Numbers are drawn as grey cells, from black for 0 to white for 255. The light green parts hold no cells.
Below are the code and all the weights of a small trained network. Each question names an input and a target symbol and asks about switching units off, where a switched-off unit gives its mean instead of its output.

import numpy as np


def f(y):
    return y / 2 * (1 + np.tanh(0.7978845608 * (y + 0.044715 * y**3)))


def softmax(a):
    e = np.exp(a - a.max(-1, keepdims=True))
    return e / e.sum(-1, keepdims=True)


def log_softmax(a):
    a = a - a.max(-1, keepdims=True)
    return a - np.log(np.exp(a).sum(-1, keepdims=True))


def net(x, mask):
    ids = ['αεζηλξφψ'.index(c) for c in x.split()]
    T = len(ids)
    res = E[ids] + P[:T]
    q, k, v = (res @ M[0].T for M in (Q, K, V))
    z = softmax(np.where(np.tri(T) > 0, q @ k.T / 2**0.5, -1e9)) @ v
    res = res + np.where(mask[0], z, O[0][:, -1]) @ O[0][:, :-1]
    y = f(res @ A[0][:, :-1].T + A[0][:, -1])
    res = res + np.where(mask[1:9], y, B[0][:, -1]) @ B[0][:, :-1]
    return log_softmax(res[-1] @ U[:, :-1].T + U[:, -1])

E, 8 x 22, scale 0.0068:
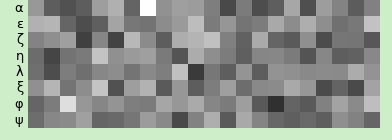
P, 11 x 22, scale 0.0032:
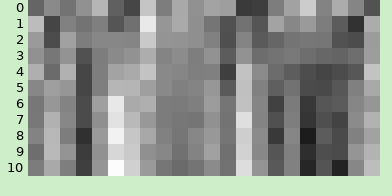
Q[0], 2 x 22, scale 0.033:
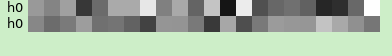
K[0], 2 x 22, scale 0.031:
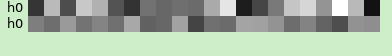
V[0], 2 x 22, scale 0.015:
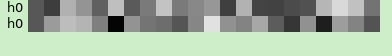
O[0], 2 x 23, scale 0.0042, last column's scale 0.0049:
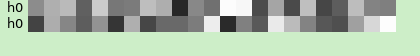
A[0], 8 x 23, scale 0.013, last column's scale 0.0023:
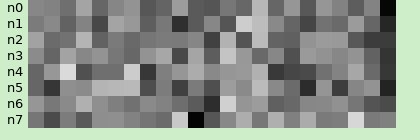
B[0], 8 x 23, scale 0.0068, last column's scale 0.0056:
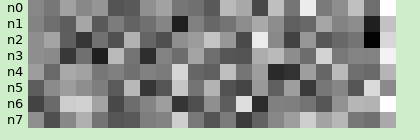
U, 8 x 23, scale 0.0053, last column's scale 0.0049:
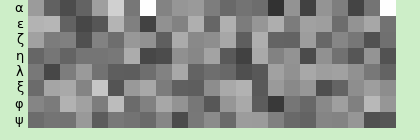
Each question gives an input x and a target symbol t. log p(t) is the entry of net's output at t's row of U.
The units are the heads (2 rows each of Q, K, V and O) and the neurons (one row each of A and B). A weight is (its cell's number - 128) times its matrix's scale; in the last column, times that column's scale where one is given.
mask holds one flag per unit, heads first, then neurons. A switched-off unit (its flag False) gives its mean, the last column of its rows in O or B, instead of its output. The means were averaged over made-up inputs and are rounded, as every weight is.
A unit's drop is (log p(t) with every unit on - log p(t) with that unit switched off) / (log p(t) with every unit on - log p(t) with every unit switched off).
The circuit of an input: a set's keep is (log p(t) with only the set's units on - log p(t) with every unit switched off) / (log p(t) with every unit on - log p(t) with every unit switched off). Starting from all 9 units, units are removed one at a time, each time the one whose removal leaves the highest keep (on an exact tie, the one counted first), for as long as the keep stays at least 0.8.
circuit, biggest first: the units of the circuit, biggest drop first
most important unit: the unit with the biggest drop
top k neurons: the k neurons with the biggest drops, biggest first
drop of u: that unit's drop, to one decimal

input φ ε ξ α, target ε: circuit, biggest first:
(h0 n3)
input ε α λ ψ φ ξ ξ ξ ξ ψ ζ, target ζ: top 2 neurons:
(n2 n4)
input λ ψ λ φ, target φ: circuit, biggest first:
(h0 n6 n4)
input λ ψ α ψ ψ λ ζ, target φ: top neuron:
(n4)
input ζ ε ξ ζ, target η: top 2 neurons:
(n0 n6)
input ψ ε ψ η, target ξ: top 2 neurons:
(n3 n2)
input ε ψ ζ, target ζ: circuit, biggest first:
(h0 n2)
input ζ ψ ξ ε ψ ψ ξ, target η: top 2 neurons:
(n6 n0)
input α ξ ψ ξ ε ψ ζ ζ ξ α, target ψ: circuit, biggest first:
(h0 n6 n3 n2)
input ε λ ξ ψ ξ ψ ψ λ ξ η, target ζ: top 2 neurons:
(n2 n0)
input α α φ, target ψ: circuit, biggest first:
(h0 n6 n2 n3)
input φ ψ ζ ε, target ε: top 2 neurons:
(n3 n6)
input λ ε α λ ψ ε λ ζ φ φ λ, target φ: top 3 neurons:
(n2 n6 n0)
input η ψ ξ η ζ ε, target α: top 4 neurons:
(n0 n6 n3 n2)
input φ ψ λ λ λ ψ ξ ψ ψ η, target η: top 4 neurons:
(n5 n3 n0 n6)
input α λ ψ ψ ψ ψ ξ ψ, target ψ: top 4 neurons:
(n6 n3 n2 n1)
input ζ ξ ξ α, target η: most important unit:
h0
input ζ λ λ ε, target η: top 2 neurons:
(n0 n6)
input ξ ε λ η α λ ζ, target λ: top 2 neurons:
(n0 n2)
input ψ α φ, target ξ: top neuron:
(n3)
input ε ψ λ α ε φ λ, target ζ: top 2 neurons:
(n2 n3)
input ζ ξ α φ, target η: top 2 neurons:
(n0 n6)
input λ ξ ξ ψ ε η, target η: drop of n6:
-0.2
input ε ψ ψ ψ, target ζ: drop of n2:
0.9
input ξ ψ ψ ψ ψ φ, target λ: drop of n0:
0.7
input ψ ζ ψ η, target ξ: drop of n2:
0.1
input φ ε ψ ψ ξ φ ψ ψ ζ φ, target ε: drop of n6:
0.3
